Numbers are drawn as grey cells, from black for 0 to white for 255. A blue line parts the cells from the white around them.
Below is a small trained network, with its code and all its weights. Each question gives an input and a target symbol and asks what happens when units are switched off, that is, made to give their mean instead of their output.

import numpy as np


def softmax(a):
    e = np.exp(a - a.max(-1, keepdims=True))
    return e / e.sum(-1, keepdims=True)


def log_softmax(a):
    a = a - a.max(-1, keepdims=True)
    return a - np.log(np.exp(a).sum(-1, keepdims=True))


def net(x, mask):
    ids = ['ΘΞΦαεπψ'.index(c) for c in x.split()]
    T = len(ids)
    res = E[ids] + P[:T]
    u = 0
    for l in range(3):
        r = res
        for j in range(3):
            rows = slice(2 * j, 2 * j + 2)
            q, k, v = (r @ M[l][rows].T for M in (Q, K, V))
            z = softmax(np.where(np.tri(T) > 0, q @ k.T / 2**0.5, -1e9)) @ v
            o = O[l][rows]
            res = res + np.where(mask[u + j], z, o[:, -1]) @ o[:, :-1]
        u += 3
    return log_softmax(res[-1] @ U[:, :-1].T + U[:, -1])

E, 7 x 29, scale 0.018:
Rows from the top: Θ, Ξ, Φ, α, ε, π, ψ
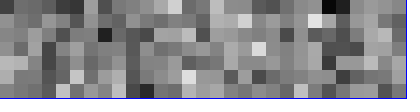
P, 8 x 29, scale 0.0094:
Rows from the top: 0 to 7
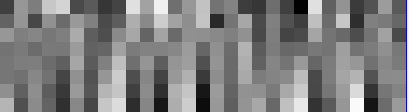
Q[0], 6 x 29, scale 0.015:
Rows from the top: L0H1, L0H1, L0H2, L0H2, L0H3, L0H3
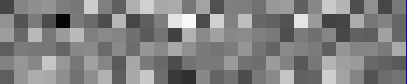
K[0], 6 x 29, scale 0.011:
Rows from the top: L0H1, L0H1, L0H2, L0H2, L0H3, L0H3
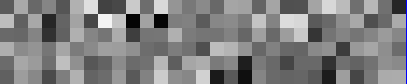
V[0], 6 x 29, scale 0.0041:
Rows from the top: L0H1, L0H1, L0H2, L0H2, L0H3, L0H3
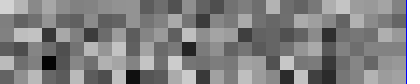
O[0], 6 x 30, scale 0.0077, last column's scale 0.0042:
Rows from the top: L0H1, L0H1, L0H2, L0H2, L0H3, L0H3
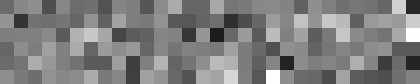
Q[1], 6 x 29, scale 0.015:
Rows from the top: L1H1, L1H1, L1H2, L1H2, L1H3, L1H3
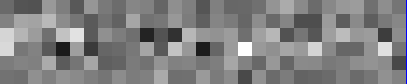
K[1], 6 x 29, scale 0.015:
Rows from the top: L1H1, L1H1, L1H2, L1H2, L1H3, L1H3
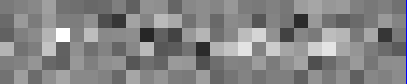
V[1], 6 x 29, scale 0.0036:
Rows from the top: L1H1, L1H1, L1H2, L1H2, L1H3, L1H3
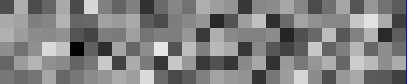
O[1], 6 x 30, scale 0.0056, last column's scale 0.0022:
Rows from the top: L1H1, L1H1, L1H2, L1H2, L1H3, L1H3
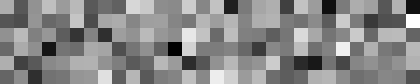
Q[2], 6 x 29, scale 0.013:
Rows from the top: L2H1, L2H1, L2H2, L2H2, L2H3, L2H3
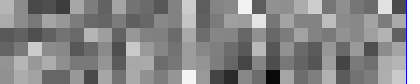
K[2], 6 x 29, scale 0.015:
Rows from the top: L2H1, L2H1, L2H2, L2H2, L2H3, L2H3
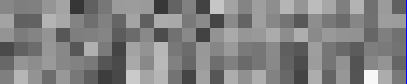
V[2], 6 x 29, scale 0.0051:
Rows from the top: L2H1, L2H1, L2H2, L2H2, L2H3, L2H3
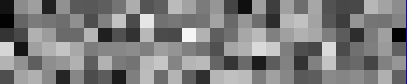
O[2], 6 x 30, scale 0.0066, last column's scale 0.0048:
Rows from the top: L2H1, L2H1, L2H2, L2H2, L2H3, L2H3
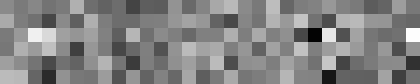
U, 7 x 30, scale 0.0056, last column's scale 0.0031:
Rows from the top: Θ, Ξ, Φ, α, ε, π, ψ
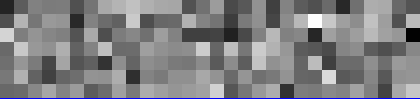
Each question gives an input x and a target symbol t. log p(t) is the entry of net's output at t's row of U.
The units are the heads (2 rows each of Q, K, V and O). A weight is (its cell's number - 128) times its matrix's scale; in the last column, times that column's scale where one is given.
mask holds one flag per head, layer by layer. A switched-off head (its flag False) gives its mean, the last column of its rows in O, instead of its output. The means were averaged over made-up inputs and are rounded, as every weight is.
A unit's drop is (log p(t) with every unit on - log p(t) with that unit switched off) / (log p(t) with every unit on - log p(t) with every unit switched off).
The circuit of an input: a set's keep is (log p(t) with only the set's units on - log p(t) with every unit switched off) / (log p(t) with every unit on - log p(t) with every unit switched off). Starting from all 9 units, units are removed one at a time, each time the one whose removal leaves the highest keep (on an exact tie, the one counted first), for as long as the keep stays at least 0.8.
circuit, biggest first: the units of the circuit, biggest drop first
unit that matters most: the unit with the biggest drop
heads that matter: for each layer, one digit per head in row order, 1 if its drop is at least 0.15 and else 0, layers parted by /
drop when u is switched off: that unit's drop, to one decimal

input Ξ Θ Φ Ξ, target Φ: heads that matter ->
101 / 001 / 000
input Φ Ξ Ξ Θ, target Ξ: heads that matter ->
110 / 010 / 010
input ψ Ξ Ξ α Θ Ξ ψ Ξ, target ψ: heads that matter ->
001 / 101 / 011
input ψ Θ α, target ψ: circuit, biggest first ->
(L2H3, L0H3)
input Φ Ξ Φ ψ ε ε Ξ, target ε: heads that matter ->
000 / 000 / 011
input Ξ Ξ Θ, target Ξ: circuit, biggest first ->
(L2H2, L1H3, L0H3)
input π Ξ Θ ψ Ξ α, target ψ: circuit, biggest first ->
(L0H3, L2H3)
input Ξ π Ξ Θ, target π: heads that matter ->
001 / 000 / 001
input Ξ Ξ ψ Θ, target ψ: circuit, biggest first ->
(L1H1, L2H3)
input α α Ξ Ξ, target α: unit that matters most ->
L1H3
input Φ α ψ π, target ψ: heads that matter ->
001 / 101 / 000
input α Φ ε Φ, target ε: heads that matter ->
000 / 000 / 010
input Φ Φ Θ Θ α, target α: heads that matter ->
100 / 000 / 010
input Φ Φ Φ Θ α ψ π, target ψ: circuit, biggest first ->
(L0H3)
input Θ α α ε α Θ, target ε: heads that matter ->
010 / 000 / 011
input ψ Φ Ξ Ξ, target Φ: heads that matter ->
101 / 001 / 010
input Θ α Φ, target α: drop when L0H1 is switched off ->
0.2
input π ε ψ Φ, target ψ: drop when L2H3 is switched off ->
0.4
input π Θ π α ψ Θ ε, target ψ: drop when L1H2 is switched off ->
0.0
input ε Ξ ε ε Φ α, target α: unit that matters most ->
L0H2
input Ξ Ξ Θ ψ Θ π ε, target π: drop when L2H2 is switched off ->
0.1
